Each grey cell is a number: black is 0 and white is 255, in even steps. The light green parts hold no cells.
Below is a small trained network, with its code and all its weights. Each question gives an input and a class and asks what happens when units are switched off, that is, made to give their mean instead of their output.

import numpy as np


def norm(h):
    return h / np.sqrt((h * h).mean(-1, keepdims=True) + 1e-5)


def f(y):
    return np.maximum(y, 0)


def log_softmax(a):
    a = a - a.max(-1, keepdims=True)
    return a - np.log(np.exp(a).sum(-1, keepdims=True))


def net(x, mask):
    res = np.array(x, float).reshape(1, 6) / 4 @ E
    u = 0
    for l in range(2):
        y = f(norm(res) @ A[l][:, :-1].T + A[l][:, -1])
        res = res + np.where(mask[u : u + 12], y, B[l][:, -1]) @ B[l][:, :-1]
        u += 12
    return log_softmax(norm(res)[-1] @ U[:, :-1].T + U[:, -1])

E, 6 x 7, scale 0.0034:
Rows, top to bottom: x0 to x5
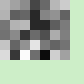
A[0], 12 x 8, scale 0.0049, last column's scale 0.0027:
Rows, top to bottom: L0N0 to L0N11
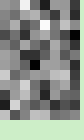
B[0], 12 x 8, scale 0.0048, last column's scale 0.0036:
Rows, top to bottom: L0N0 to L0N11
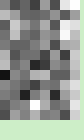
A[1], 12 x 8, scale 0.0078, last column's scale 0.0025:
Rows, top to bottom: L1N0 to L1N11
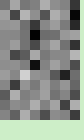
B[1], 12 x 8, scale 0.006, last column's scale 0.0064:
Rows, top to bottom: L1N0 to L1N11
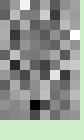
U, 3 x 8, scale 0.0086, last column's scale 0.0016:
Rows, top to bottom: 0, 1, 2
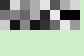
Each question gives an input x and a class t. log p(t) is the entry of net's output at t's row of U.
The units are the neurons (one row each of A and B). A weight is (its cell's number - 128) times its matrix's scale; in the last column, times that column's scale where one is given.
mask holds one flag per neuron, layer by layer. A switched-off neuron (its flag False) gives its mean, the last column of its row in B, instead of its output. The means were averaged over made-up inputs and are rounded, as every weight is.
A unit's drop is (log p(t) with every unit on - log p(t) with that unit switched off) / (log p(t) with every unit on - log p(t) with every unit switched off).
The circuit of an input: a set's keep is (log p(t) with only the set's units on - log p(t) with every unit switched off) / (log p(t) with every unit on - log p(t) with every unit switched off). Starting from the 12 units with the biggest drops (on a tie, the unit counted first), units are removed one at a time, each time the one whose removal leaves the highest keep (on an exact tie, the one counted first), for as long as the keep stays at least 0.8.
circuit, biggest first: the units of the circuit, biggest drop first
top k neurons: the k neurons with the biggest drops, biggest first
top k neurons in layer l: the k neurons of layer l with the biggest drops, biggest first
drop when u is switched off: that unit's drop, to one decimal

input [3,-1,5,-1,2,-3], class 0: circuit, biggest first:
(L0N10)
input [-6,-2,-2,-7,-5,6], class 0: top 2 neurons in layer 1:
(L1N8; L1N6)
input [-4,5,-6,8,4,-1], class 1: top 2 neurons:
(L0N0; L0N5)
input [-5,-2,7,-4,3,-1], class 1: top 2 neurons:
(L1N7; L0N2)
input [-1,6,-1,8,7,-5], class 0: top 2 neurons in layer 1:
(L1N3; L1N6)
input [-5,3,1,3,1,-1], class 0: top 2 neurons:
(L0N3; L1N3)
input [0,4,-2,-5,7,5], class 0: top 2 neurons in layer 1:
(L1N1; L1N3)
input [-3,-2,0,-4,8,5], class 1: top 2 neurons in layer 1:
(L1N7; L1N9)
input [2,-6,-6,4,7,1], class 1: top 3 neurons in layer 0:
(L0N2; L0N0; L0N3)
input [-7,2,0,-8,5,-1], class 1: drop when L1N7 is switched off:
0.1
